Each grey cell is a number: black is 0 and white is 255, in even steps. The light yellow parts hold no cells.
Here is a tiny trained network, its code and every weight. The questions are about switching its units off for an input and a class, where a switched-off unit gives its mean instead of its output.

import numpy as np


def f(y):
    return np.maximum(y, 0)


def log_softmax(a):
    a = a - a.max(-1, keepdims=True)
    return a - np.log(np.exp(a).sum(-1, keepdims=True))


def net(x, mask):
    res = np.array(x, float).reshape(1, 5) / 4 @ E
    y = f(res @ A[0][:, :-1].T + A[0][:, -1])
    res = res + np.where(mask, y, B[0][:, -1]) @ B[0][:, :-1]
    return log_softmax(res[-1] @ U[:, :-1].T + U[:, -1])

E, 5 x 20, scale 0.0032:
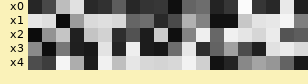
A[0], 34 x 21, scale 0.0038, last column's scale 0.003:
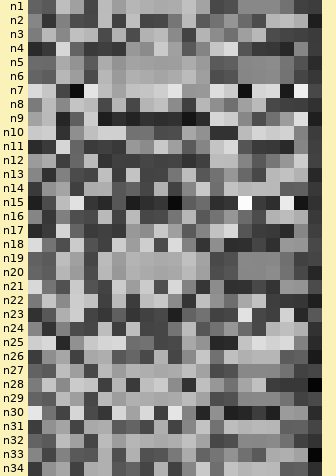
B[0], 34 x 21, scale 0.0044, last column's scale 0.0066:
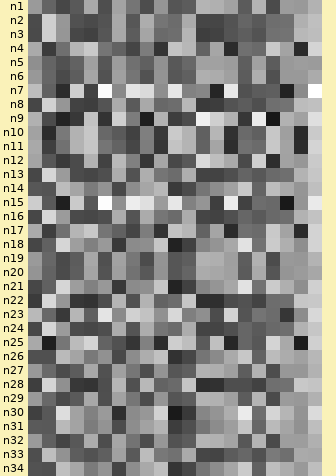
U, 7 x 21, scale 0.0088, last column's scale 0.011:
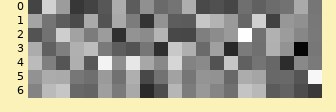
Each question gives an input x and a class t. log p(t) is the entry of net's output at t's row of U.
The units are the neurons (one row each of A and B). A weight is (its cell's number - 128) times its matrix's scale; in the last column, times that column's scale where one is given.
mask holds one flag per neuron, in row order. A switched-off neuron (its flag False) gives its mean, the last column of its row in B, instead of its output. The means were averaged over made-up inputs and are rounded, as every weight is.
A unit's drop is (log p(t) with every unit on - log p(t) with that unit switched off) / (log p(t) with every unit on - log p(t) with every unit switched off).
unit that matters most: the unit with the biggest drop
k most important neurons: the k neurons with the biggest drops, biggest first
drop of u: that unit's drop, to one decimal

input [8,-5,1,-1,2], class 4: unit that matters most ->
n15
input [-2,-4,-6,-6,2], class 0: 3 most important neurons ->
n22, n28, n8
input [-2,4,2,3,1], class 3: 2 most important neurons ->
n25, n10
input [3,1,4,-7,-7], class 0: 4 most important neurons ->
n22, n28, n8, n3
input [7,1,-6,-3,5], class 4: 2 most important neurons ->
n15, n23
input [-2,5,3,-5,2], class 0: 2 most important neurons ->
n22, n28
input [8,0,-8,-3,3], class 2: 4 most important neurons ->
n30, n18, n21, n7
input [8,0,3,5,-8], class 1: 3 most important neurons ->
n9, n12, n7
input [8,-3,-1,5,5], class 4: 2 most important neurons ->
n15, n23
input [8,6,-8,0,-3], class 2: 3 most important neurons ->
n30, n18, n21
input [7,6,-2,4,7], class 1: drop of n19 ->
0.2
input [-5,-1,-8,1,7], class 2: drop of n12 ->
0.1
